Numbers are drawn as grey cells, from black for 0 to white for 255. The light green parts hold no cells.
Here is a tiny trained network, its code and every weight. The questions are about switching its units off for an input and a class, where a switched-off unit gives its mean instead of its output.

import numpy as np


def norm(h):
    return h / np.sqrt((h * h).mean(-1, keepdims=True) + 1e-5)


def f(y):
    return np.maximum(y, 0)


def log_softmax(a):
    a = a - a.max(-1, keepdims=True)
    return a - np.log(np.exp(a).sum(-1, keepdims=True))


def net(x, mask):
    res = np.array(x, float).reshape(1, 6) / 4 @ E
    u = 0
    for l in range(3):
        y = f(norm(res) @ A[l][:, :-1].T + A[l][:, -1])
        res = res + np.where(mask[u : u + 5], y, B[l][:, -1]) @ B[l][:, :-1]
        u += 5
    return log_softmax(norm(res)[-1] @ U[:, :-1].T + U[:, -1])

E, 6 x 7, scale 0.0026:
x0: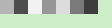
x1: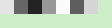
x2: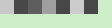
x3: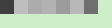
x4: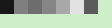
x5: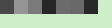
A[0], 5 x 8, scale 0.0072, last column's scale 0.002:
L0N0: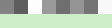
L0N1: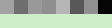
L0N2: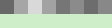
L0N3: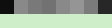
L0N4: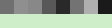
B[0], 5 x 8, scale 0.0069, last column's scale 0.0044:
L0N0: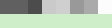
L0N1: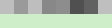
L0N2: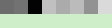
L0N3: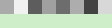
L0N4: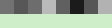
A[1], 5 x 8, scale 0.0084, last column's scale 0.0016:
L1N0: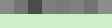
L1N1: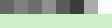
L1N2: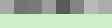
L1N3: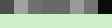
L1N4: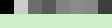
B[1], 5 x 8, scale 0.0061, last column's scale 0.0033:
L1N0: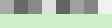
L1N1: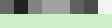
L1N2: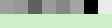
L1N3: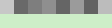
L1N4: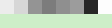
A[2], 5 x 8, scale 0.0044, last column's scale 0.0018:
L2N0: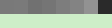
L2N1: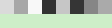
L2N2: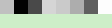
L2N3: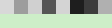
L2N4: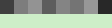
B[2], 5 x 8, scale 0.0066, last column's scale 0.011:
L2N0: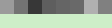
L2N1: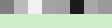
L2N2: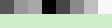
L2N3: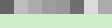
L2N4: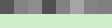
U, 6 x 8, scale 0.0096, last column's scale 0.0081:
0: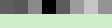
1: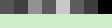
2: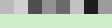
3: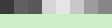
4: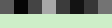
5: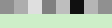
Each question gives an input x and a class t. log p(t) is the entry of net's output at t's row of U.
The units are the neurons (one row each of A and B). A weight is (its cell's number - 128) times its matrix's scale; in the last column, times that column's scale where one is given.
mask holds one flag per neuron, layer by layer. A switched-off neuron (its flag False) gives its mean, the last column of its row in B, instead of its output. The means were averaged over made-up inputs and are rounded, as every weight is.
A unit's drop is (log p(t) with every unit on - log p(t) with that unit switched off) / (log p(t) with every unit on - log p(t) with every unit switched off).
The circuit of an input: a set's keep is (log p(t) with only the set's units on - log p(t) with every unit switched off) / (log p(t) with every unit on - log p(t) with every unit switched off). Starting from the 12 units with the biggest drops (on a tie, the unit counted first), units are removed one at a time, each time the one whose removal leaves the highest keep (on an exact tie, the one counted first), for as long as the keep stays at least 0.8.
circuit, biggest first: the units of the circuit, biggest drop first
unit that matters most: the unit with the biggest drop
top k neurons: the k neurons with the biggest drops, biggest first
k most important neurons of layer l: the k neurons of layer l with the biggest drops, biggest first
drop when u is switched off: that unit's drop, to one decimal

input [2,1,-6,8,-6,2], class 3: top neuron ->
[L0N2]
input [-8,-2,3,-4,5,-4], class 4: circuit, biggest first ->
[L0N4; L1N1]
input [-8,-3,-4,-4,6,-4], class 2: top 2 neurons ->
[L0N3; L1N4]
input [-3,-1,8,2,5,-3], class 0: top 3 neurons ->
[L1N4; L0N3; L0N2]
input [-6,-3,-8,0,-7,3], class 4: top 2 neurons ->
[L0N4; L1N1]
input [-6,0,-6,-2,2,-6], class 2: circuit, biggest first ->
[L1N4; L1N2]
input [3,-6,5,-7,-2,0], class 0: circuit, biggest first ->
[L2N2; L0N0]
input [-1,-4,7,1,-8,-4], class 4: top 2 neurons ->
[L0N4; L0N3]
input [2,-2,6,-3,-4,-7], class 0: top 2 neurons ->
[L2N2; L0N3]
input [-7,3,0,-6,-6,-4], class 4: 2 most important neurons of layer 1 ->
[L1N1; L1N2]
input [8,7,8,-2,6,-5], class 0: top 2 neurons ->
[L2N2; L1N4]
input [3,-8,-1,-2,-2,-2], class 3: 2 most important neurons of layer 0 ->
[L0N0; L0N2]
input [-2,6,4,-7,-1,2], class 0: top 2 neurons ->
[L2N2; L0N3]
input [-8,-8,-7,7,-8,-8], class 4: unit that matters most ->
L0N4
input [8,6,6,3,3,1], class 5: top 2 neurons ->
[L0N2; L0N1]
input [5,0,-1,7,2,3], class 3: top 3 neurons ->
[L0N0; L0N2; L1N2]
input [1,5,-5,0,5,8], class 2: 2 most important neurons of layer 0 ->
[L0N3; L0N1]
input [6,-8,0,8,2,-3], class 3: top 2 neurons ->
[L0N0; L0N2]
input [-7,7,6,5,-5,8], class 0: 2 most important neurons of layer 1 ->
[L1N4; L1N1]
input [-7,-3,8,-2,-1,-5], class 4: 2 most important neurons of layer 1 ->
[L1N1; L1N4]
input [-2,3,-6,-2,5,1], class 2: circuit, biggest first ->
[L0N3]
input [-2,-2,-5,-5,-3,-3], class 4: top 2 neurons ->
[L0N4; L1N1]
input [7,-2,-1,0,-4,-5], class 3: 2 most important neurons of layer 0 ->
[L0N0; L0N2]
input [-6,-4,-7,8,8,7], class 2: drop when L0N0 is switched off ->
0.0
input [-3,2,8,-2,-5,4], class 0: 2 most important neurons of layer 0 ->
[L0N3; L0N2]
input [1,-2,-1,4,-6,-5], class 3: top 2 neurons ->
[L0N0; L0N2]
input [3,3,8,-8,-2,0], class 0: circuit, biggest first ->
[L2N2]
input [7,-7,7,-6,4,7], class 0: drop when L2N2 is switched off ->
0.4
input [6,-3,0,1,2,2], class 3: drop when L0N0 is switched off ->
0.3
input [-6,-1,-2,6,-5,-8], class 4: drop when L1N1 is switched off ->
0.2
